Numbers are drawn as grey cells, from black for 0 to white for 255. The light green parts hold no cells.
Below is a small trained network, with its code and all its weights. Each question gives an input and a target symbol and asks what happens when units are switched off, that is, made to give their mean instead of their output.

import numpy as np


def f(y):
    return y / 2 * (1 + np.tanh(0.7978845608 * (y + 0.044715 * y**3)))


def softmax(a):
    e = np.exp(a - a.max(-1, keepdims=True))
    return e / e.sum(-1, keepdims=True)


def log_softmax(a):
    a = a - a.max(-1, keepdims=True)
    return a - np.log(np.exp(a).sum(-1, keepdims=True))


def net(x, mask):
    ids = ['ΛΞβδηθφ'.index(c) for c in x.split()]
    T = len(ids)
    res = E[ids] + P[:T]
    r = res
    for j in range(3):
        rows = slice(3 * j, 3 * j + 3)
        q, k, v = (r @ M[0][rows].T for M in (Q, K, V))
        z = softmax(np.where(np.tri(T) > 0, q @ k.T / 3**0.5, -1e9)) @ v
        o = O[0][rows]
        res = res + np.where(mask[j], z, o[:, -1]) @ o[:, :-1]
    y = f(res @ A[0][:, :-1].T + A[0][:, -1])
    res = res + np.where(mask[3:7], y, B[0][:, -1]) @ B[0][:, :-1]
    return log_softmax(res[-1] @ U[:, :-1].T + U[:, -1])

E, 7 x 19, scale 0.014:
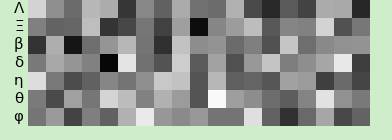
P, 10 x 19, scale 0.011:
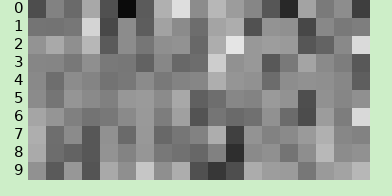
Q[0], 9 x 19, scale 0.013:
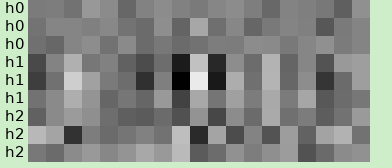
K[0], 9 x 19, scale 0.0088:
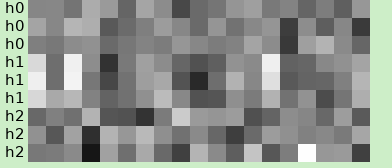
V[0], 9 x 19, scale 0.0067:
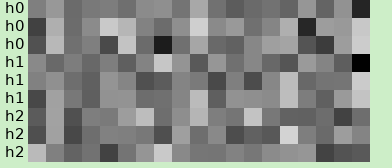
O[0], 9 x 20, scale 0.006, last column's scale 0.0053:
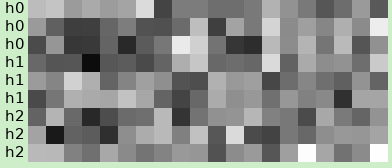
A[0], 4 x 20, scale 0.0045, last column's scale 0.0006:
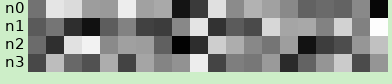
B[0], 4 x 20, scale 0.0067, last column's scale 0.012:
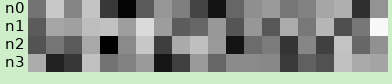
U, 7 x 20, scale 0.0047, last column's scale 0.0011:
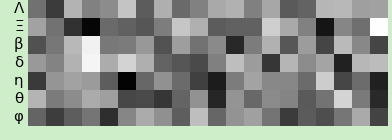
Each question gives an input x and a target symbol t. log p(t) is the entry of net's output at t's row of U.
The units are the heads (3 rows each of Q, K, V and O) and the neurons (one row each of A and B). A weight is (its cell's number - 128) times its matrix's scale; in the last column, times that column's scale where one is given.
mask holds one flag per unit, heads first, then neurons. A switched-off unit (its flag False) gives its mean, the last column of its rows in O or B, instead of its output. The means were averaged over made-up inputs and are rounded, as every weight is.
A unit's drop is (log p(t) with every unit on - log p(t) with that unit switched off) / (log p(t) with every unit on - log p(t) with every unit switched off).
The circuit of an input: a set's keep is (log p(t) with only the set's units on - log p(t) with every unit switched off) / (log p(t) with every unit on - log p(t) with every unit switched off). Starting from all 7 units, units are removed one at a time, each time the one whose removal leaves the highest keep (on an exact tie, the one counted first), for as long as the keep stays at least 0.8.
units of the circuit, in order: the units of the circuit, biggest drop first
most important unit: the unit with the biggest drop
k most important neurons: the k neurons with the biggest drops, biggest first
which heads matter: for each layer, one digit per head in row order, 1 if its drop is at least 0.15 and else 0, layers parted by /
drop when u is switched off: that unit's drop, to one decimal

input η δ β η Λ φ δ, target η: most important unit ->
h2
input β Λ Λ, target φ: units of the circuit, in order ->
(h2 n2 h0)
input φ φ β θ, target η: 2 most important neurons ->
(n0 n3)
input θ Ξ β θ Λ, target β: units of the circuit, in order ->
(n2 h1)
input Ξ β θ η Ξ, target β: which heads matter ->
011
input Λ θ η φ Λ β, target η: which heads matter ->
011
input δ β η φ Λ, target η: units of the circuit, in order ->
(h2 h1 n0)
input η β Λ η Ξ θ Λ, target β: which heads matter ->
011
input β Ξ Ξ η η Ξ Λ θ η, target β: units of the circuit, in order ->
(h2 h0 n2)
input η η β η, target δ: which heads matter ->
111
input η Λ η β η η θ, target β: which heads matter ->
011
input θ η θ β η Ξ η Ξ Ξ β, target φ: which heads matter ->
001
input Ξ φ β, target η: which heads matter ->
111
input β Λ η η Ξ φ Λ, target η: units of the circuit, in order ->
(h2 h0 n0)
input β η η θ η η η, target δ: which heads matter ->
101
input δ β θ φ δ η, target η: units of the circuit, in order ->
(h2 h1 n0)
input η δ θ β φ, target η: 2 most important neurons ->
(n0 n2)
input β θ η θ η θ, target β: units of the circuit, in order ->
(h2 n2 h0)
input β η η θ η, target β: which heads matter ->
101
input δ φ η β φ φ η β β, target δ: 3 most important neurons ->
(n1 n0 n2)
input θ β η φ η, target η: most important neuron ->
(n0)
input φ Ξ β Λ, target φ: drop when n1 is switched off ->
0.2
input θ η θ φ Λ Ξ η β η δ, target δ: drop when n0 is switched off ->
0.1
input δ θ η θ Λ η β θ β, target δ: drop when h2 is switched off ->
-0.3
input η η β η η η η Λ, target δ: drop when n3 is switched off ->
0.0
